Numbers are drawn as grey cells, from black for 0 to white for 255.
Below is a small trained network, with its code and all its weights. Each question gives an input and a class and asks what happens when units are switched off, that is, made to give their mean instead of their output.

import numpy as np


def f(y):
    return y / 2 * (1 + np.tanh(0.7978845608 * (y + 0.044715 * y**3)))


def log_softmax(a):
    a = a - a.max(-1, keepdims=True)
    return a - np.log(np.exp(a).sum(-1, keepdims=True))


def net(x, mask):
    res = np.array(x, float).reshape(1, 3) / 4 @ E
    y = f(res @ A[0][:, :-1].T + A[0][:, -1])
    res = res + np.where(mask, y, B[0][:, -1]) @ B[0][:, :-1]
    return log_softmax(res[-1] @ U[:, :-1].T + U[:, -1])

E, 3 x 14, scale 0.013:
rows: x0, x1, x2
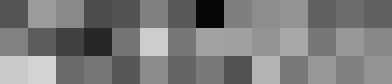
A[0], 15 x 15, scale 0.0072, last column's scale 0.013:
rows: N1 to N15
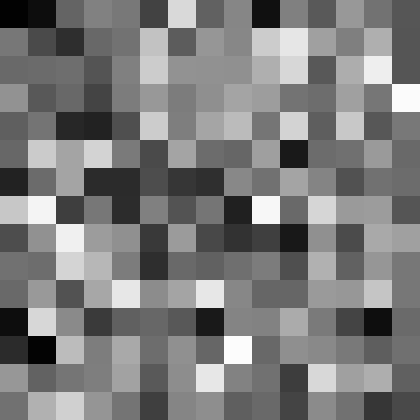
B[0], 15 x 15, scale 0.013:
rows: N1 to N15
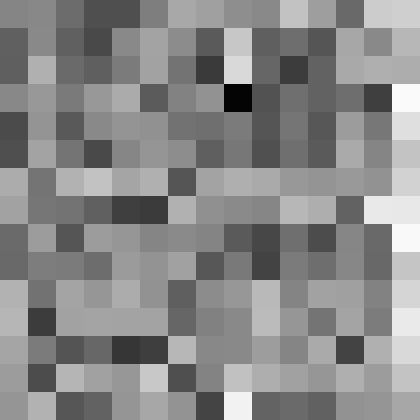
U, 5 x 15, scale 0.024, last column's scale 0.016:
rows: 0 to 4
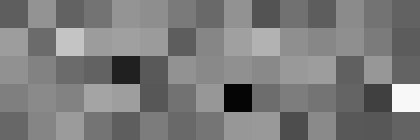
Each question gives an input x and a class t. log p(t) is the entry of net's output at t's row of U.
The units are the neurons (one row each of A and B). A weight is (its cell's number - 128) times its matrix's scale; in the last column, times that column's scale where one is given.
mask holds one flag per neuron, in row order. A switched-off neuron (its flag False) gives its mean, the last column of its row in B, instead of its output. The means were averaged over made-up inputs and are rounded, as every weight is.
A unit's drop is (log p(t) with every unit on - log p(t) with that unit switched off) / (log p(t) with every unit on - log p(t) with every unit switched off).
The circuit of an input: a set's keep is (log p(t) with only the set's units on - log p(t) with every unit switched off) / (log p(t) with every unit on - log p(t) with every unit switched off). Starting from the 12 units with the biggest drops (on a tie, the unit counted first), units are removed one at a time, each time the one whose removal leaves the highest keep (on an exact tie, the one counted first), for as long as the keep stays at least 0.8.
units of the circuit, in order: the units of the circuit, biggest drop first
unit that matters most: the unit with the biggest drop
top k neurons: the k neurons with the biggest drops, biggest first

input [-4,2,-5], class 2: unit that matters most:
N13
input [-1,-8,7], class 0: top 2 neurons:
[N6, N9]
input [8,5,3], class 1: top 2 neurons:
[N12, N7]
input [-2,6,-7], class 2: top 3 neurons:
[N13, N1, N9]
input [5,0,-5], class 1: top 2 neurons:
[N7, N12]
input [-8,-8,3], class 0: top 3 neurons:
[N6, N9, N10]
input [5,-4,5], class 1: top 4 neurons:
[N12, N13, N7, N1]
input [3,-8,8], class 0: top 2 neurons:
[N6, N9]
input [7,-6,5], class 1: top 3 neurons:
[N12, N7, N5]
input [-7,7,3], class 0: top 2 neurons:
[N2, N5]
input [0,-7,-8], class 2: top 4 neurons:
[N13, N1, N5, N4]
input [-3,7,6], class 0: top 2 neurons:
[N5, N2]
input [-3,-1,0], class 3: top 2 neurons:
[N7, N12]
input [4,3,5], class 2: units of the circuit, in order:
[N8]
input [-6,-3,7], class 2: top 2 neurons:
[N8, N12]
